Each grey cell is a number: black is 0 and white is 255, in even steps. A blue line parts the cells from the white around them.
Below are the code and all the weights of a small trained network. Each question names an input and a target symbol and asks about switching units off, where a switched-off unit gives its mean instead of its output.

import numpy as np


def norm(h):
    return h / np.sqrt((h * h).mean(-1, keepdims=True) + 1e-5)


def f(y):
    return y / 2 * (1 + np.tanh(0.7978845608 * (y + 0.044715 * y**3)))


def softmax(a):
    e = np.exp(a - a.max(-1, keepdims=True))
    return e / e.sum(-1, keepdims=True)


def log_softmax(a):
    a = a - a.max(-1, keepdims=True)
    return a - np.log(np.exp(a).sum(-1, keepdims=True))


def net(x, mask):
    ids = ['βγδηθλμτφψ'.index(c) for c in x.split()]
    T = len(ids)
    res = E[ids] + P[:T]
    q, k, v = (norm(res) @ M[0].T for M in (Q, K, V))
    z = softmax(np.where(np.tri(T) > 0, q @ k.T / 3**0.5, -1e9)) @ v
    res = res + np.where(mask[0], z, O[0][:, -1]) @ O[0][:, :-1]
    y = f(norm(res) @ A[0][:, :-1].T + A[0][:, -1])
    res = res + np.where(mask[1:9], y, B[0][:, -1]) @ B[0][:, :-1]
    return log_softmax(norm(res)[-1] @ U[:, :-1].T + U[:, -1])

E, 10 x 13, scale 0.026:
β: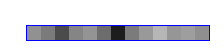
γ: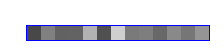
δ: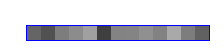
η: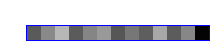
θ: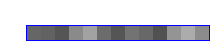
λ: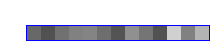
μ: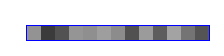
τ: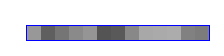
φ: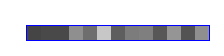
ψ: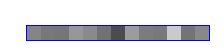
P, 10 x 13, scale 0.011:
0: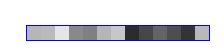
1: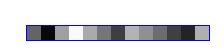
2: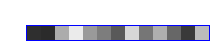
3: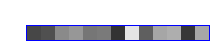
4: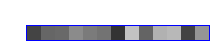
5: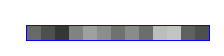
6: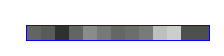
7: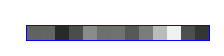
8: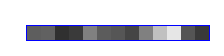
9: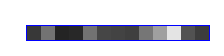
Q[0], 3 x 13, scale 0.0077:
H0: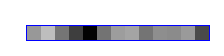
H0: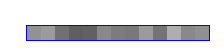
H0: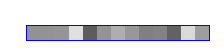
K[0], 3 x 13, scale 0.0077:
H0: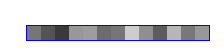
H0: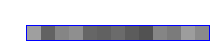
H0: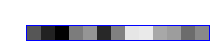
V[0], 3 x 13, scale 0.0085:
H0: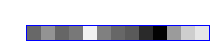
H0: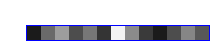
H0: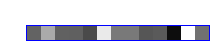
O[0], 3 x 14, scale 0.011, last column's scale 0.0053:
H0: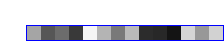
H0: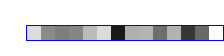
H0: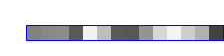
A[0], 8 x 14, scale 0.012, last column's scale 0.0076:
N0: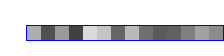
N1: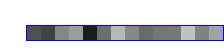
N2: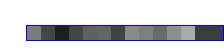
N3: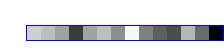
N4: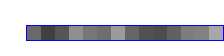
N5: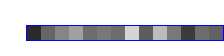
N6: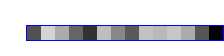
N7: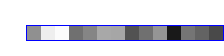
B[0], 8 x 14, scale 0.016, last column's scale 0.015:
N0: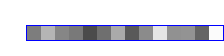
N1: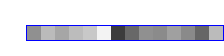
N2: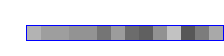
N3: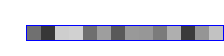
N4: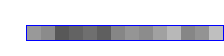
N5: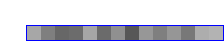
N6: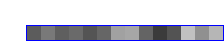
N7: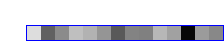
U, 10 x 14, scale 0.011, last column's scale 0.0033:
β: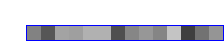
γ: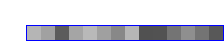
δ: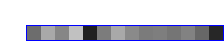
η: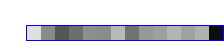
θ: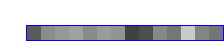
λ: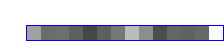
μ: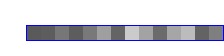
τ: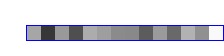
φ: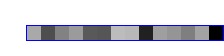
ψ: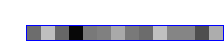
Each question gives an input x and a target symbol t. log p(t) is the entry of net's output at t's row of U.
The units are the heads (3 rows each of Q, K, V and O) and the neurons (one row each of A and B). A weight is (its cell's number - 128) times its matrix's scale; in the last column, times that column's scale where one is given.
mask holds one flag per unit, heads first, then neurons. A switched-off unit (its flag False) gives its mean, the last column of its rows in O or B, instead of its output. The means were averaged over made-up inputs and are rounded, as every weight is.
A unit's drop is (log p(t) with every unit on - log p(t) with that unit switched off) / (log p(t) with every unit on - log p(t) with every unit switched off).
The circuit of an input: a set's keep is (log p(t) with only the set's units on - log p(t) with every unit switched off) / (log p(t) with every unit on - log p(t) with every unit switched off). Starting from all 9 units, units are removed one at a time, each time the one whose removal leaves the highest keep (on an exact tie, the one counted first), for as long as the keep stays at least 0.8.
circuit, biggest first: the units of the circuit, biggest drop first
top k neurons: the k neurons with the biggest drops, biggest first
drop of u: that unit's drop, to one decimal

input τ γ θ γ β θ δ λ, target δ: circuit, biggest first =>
H0
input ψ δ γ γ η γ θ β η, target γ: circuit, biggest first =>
H0; N1; N0
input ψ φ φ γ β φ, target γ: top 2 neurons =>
N1; N0
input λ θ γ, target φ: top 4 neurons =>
N3; N0; N4; N1
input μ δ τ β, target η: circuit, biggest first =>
N5; H0
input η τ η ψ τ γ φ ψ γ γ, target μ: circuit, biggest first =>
H0; N0; N6; N2
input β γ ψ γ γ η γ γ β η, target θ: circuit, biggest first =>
H0; N1
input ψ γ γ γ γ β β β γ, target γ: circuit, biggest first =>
H0; N0; N1
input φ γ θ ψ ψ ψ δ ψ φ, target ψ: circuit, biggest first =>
H0; N0
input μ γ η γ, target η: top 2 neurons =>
N5; N3
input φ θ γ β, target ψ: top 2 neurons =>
N0; N1
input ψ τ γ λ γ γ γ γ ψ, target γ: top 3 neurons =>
N1; N0; N3
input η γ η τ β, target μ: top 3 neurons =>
N6; N0; N3
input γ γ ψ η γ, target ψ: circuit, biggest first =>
N3
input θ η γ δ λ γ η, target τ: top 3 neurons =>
N3; N1; N0
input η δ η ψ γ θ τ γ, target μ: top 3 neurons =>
N0; N6; N2
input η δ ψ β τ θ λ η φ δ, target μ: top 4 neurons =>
N6; N0; N3; N1
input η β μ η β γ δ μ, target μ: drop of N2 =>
0.1
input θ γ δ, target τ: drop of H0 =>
0.7
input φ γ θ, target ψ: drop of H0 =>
0.1
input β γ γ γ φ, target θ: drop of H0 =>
1.0
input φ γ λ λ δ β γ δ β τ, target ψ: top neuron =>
N3
